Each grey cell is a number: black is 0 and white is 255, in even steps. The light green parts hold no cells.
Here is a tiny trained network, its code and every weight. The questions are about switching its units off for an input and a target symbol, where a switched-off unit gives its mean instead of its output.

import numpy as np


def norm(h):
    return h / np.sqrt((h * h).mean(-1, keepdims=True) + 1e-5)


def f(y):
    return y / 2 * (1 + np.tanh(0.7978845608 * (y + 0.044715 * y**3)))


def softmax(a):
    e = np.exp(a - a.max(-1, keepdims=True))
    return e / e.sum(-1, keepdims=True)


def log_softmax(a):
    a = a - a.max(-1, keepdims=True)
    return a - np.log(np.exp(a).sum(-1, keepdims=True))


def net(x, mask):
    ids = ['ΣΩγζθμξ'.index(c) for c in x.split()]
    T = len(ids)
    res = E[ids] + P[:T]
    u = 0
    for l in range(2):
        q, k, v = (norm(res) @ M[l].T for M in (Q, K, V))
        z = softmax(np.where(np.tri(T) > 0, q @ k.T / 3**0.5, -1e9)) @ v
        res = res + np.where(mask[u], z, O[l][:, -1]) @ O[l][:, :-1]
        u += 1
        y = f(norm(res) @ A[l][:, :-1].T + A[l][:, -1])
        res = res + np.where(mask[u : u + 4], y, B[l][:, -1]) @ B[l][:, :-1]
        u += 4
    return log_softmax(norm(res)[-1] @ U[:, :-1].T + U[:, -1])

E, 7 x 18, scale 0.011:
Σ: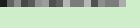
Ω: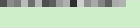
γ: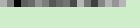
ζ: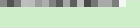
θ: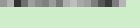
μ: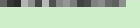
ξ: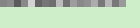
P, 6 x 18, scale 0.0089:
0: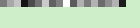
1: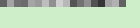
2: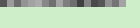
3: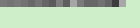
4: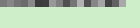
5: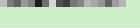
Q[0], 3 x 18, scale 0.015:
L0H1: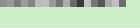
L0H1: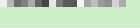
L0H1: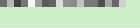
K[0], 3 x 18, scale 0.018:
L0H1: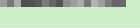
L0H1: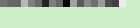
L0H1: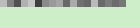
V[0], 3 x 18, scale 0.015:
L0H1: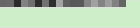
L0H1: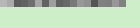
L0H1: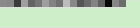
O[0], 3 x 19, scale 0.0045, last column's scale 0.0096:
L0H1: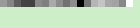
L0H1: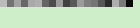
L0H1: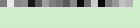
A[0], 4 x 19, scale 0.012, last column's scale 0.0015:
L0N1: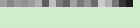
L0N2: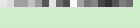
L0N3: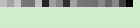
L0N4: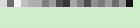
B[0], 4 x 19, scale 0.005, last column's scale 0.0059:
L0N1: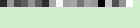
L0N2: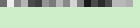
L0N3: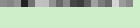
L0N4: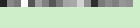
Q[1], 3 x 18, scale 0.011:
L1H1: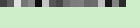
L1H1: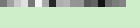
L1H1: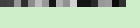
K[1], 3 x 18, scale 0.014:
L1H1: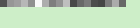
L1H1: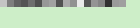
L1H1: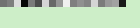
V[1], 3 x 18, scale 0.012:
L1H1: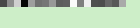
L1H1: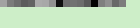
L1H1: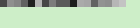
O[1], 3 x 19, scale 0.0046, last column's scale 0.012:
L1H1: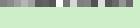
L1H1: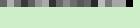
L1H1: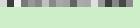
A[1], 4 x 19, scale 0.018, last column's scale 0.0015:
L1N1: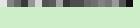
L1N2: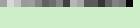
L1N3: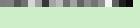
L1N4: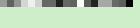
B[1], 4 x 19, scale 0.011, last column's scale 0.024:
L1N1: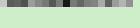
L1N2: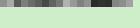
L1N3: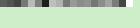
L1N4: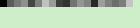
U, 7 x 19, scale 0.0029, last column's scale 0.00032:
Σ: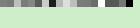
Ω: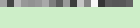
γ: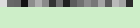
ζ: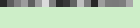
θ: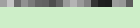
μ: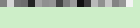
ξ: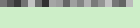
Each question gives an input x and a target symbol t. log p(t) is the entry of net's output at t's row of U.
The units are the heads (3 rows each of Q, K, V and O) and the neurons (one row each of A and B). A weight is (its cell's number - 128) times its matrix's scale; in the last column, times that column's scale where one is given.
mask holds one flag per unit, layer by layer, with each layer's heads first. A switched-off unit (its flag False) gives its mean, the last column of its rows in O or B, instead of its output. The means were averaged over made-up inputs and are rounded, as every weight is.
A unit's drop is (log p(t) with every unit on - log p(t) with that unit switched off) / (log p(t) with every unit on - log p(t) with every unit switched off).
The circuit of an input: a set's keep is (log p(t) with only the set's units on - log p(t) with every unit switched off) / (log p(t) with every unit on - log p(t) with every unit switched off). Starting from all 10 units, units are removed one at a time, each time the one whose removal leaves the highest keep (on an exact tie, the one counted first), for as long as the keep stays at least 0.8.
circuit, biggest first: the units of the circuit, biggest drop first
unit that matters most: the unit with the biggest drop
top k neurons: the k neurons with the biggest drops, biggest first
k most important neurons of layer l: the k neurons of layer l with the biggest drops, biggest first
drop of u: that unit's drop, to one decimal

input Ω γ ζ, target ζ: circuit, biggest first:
L0H1, L1N4
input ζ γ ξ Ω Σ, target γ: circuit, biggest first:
L0H1, L1N1
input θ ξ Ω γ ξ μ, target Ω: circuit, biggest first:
L1N3, L1H1
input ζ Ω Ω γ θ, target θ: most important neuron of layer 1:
L1N2
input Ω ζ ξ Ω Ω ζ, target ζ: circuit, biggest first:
L1N4, L0H1
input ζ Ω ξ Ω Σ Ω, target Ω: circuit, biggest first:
L1H1, L1N3
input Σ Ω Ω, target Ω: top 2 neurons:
L0N1, L1N3
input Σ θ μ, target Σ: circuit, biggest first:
L1H1, L1N3, L0N1, L1N4
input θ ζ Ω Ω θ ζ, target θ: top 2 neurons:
L0N2, L1N2
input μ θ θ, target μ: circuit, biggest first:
L0H1, L1N3
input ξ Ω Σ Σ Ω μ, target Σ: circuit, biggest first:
L1H1, L1N3
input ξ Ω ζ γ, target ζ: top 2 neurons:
L1N4, L0N1
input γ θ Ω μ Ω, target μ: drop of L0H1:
0.2
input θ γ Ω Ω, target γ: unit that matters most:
L0H1
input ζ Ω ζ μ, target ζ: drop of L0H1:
1.1
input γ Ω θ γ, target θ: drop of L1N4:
0.0
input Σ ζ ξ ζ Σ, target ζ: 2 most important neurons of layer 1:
L1N4, L1N3
